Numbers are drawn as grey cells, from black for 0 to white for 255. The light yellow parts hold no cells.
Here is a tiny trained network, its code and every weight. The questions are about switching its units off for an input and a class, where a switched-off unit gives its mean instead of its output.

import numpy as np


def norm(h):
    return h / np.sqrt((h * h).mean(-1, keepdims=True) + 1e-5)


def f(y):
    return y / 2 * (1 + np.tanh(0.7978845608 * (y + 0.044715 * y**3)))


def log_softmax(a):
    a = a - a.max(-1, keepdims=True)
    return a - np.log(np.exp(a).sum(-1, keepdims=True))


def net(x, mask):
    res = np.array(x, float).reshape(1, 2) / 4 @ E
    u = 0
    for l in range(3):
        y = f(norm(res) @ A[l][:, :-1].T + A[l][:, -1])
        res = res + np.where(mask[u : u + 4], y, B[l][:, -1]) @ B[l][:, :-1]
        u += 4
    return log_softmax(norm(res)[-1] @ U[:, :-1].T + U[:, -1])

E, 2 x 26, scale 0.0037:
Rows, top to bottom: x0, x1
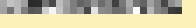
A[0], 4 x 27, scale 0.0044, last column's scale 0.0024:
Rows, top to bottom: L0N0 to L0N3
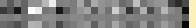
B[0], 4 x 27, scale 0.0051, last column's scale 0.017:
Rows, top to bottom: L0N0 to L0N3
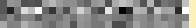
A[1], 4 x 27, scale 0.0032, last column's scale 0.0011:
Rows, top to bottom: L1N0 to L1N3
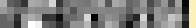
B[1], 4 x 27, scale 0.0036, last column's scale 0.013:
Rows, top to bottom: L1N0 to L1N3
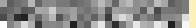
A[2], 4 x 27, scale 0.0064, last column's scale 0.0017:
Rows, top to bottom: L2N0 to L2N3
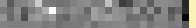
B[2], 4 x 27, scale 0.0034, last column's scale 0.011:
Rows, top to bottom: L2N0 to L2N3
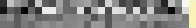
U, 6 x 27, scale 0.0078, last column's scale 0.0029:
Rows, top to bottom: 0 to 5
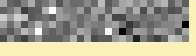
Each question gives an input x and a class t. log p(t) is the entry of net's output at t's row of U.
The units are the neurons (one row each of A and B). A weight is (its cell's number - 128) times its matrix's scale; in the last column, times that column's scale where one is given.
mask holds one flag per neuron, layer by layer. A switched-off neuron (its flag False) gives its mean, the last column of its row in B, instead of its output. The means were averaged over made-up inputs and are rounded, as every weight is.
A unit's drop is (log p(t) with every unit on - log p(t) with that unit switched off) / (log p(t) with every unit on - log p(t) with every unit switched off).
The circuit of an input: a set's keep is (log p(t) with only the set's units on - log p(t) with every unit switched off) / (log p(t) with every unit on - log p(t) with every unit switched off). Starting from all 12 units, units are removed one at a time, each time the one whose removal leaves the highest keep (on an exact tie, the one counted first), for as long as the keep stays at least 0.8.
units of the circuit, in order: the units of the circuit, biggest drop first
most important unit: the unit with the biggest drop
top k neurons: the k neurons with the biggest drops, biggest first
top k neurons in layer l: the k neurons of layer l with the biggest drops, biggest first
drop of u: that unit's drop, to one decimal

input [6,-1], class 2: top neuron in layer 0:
[L0N1]
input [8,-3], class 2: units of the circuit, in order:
[L0N1 L2N1]
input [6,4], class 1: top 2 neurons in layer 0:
[L0N1 L0N3]
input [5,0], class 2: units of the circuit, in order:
[L0N0 L0N1 L2N1]
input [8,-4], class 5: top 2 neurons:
[L0N1 L1N3]
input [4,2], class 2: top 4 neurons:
[L1N2 L0N0 L2N1 L0N1]
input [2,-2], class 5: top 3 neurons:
[L0N1 L1N3 L0N0]
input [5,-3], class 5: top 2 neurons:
[L0N1 L1N3]
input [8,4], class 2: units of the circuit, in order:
[L0N0 L0N1 L2N1]
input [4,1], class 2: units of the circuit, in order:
[L0N0 L2N1 L0N1]
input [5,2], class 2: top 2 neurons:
[L0N0 L1N2]
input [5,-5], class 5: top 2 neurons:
[L0N1 L1N3]
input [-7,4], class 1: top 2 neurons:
[L0N0 L2N1]
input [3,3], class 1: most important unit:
L0N1
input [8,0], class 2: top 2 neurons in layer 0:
[L0N1 L0N0]
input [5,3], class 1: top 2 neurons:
[L0N1 L0N3]
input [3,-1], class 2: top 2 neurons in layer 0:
[L0N0 L0N1]
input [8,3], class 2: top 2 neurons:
[L0N0 L0N1]
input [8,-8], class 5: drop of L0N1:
0.8
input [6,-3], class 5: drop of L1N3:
0.5
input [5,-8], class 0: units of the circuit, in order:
[L0N1]
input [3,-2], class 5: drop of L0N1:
1.0
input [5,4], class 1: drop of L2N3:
0.0
